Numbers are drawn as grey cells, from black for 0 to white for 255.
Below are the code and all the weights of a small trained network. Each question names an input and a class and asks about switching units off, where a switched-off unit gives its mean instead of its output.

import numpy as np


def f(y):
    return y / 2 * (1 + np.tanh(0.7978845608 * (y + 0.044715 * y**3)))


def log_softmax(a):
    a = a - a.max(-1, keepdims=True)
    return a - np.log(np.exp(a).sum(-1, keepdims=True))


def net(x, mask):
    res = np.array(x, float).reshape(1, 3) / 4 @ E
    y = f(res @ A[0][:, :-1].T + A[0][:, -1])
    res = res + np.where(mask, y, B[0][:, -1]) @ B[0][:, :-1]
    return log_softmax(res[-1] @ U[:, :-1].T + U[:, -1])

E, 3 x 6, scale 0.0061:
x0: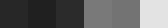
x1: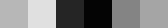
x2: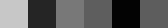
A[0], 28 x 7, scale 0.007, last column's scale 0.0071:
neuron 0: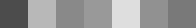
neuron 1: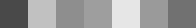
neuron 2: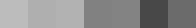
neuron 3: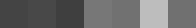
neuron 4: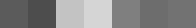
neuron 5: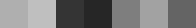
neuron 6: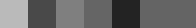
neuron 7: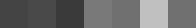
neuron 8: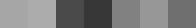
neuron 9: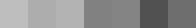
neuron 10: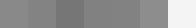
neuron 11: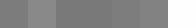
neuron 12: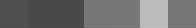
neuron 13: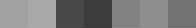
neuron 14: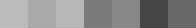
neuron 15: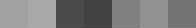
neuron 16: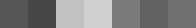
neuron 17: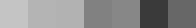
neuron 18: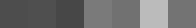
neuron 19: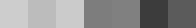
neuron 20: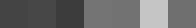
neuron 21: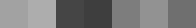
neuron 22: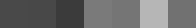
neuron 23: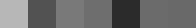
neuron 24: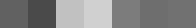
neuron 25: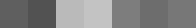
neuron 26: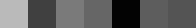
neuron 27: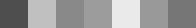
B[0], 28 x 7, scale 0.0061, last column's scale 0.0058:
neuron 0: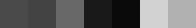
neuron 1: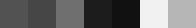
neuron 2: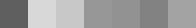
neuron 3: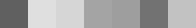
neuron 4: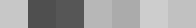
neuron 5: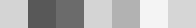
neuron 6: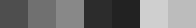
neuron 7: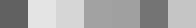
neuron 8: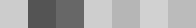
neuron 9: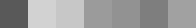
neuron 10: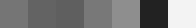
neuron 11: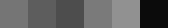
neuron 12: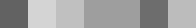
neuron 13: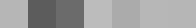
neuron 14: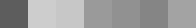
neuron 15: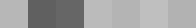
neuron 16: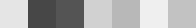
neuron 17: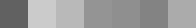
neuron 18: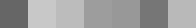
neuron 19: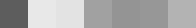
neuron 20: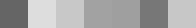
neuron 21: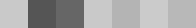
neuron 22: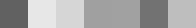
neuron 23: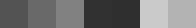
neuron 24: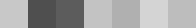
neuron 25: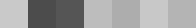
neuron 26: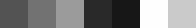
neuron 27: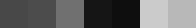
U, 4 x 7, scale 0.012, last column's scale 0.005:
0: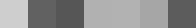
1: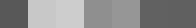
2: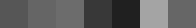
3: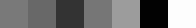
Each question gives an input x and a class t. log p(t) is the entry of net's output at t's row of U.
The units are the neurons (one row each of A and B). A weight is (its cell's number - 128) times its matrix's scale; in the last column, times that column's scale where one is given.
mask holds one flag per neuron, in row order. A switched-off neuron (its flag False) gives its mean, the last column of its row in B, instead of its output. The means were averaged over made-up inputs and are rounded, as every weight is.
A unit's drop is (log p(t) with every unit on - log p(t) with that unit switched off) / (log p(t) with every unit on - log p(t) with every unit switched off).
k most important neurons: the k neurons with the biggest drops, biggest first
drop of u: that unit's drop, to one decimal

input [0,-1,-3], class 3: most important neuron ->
neuron 26
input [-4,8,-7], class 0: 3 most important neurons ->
neuron 5; neuron 8; neuron 21
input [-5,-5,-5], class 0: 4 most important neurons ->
neuron 16; neuron 4; neuron 24; neuron 25
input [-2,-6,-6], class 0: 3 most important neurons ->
neuron 16; neuron 4; neuron 24
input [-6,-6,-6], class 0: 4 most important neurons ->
neuron 16; neuron 4; neuron 24; neuron 25
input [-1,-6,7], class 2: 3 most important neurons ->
neuron 26; neuron 6; neuron 23
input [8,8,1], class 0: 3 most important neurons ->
neuron 5; neuron 8; neuron 21
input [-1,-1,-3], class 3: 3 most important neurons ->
neuron 26; neuron 6; neuron 23
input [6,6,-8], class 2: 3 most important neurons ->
neuron 27; neuron 1; neuron 0
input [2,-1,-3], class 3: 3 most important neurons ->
neuron 26; neuron 6; neuron 23
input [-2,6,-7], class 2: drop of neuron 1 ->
0.4
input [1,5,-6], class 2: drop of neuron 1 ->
0.3
